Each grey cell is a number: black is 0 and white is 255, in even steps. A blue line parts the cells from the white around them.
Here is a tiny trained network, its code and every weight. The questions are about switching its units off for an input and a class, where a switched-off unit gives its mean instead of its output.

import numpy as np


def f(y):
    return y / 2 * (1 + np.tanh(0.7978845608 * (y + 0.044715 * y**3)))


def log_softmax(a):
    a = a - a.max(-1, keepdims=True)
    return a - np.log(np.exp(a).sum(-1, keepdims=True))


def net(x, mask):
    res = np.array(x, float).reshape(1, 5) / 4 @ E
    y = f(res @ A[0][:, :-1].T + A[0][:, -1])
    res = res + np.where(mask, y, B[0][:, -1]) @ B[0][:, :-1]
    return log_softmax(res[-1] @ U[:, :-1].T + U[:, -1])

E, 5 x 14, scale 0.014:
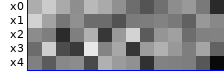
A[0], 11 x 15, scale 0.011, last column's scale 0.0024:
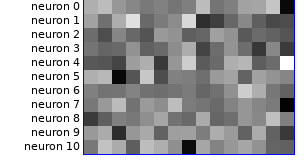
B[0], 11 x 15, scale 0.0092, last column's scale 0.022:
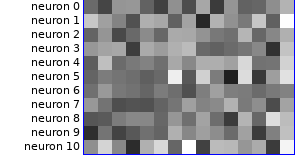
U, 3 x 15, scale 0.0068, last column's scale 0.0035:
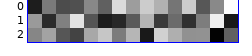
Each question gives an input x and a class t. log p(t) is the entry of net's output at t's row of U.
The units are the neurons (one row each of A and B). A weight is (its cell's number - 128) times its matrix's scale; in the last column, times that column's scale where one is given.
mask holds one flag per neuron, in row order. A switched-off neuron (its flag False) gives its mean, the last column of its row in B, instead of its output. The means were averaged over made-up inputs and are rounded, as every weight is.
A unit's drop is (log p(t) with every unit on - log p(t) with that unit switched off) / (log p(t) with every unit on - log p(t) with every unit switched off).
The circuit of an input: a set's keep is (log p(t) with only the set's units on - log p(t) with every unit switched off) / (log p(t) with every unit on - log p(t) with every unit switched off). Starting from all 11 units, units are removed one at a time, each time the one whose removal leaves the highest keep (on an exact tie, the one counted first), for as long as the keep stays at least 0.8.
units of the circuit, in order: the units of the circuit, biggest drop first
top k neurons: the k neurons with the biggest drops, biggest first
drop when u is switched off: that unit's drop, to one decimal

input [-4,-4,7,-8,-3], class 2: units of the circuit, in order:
(neuron 5)
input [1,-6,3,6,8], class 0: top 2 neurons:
(neuron 1; neuron 9)
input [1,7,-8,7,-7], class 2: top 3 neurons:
(neuron 10; neuron 9; neuron 4)
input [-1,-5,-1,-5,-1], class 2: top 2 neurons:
(neuron 5; neuron 9)
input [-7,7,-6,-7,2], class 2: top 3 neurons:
(neuron 1; neuron 3; neuron 5)
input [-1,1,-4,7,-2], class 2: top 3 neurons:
(neuron 10; neuron 4; neuron 2)
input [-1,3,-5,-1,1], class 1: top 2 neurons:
(neuron 10; neuron 1)
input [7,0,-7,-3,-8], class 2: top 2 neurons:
(neuron 10; neuron 5)
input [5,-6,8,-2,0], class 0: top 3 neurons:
(neuron 10; neuron 4; neuron 9)
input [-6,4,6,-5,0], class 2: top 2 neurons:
(neuron 3; neuron 8)
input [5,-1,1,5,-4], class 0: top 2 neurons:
(neuron 5; neuron 1)
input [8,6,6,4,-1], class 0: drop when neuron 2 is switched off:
0.0
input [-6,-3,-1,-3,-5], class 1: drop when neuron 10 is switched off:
0.1
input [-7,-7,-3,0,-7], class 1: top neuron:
(neuron 10)
